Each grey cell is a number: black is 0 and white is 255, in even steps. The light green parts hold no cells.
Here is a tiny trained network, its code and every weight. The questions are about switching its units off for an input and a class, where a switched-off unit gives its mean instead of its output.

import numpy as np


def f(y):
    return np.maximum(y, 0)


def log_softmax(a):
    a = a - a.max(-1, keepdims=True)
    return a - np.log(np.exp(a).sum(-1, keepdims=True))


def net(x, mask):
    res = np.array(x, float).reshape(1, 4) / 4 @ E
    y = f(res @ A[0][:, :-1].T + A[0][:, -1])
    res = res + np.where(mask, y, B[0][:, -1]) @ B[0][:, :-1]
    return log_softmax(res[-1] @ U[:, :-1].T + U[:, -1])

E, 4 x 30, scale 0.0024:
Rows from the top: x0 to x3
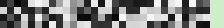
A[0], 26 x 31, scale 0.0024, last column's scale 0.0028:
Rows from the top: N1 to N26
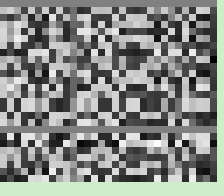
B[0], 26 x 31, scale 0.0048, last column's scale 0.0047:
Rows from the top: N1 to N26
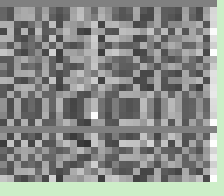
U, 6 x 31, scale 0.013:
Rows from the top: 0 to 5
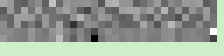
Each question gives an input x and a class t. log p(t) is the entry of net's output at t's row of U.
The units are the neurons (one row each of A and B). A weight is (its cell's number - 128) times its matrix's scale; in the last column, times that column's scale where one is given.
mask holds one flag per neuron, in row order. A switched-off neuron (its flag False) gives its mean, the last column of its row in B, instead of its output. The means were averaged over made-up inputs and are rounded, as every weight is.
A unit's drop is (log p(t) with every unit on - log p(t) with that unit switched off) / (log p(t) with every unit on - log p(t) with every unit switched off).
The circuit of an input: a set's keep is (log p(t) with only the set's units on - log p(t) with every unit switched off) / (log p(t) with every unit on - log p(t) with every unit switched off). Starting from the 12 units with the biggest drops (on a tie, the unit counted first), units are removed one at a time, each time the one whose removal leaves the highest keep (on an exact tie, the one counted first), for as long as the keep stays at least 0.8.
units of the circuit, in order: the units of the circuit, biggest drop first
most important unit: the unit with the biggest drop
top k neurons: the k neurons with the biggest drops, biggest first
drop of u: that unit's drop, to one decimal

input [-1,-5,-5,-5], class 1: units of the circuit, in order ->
(N5, N18)
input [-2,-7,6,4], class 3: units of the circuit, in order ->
(N20, N15)
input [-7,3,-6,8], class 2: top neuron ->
(N25)
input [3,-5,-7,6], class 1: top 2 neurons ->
(N5, N18)
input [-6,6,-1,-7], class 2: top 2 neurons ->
(N13, N2)
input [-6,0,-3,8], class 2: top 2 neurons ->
(N25, N11)
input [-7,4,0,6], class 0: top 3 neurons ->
(N6, N12, N4)
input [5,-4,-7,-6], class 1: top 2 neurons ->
(N5, N18)
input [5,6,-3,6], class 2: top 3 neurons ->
(N25, N11, N3)
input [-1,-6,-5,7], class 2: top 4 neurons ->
(N25, N11, N3, N21)
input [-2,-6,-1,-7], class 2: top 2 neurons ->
(N13, N2)
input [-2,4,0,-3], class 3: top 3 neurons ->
(N25, N11, N3)
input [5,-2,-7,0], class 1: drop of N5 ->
0.2
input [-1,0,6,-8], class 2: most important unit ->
N13
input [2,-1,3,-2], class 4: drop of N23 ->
0.4
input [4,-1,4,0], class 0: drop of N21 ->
-0.1
